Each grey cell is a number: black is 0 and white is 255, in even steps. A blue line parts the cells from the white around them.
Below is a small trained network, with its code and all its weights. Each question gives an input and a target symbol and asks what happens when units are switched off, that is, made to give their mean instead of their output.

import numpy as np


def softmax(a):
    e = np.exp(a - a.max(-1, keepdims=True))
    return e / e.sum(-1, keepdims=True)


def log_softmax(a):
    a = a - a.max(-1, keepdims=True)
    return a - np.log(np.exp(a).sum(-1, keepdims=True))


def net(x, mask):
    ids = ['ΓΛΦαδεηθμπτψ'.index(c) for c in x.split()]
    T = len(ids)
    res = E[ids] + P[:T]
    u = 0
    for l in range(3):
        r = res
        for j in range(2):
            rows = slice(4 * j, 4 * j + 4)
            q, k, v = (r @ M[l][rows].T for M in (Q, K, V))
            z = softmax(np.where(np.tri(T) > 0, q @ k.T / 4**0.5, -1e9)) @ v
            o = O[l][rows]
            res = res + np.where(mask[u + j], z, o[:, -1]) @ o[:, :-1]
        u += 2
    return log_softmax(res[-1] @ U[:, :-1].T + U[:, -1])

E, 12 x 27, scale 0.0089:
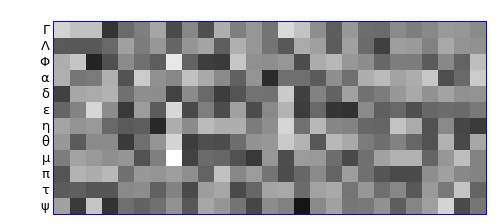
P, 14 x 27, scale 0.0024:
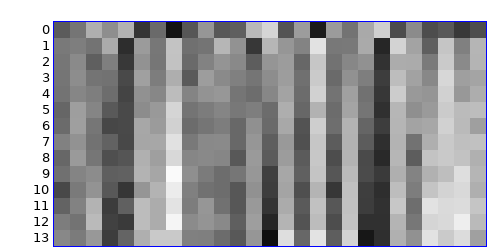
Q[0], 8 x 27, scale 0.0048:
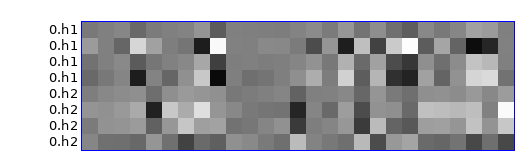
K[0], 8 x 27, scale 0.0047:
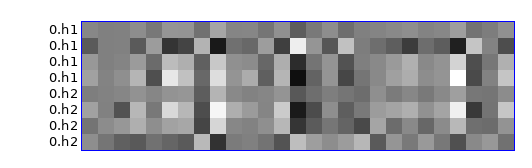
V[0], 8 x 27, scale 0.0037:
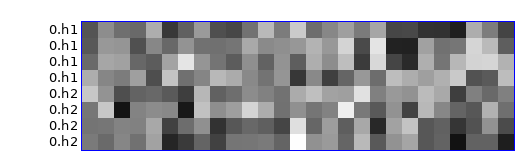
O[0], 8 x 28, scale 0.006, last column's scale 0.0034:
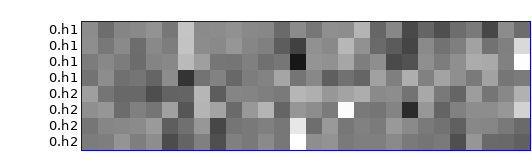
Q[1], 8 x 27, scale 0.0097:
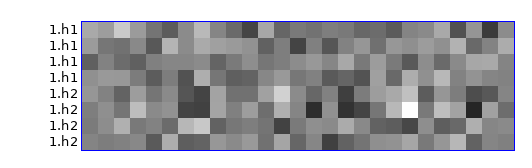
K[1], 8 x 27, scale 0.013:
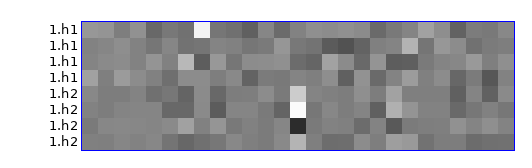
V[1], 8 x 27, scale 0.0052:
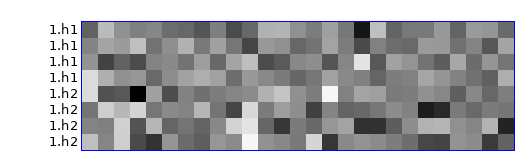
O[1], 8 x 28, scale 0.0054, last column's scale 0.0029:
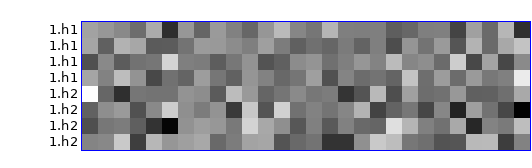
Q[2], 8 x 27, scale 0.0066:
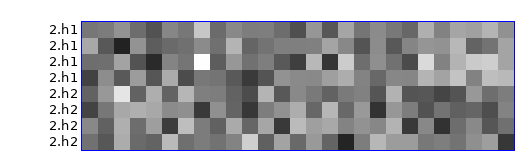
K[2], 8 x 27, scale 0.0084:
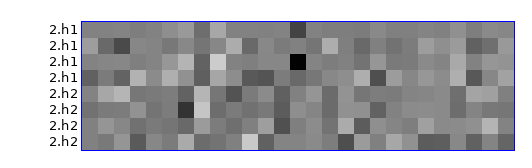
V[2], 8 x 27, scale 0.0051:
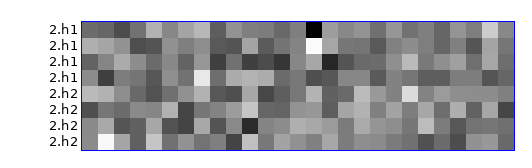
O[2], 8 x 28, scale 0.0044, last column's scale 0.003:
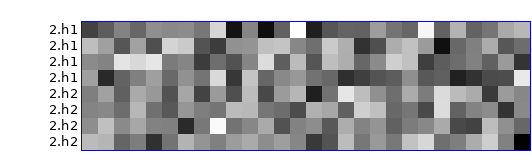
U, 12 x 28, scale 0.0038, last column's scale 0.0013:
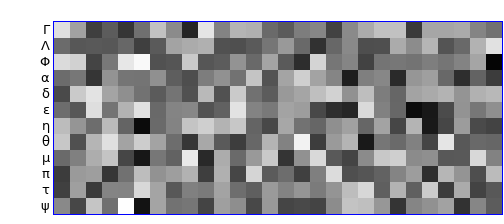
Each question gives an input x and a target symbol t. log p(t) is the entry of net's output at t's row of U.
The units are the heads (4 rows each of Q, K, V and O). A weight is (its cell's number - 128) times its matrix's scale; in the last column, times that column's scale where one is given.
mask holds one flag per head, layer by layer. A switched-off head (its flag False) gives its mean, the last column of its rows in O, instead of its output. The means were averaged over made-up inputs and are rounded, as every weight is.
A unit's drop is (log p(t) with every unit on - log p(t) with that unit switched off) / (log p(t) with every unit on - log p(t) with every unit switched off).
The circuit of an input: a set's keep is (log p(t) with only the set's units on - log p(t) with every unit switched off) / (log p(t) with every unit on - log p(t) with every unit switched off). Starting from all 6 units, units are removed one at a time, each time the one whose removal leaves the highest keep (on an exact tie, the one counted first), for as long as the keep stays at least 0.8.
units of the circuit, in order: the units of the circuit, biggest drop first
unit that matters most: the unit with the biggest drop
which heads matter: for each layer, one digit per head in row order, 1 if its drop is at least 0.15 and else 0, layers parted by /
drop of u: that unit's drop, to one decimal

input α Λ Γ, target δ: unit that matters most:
2.h1
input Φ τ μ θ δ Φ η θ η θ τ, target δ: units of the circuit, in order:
(2.h1, 1.h2)
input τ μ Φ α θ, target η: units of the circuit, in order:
(1.h1, 0.h1, 2.h2, 0.h2)
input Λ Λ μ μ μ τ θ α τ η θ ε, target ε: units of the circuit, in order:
(1.h1, 2.h2, 0.h1, 2.h1)
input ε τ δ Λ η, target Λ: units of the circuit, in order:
(2.h1, 1.h2, 2.h2, 0.h1)
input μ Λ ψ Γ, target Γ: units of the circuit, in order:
(2.h1, 1.h2, 0.h1)
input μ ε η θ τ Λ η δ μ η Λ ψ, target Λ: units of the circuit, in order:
(1.h2, 2.h1, 0.h1, 2.h2)
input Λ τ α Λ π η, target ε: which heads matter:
00 / 10 / 11
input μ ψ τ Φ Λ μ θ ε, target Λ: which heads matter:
00 / 01 / 10
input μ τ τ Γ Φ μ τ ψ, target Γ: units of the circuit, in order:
(2.h1, 1.h2, 2.h2)
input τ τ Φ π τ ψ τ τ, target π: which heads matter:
00 / 01 / 00
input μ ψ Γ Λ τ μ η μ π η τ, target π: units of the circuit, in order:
(1.h2, 0.h2)
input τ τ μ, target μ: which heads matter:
00 / 01 / 10
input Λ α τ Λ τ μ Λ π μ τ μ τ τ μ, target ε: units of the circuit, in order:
(2.h2, 1.h1, 2.h1, 0.h1)
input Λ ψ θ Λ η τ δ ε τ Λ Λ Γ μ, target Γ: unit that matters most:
0.h1
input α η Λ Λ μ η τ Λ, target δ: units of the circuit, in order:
(2.h1, 0.h1, 1.h2)
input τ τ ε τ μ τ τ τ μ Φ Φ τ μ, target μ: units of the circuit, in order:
(1.h2, 2.h1, 2.h2, 0.h2)
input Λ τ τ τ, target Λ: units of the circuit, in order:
(2.h1, 1.h2, 1.h1)
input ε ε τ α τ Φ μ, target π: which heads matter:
11 / 01 / 00
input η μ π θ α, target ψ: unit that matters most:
0.h2
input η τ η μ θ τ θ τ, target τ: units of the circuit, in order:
(1.h1, 2.h1)
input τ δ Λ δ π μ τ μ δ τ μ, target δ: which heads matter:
00 / 01 / 10
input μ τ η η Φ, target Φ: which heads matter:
01 / 01 / 01
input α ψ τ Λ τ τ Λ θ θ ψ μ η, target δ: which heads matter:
10 / 01 / 10
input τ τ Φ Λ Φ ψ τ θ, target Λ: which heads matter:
00 / 01 / 10
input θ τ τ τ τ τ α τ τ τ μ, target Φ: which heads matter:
11 / 11 / 01
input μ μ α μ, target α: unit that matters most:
0.h1
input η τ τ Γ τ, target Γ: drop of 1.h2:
0.1
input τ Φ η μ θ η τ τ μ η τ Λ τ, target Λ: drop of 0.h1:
0.0
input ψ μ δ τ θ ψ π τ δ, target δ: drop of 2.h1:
0.6
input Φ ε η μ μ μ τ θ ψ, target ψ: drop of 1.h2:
0.6
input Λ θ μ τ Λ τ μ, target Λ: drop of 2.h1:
0.4
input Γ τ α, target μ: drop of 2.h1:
0.2
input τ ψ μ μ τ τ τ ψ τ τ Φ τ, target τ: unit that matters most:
1.h1
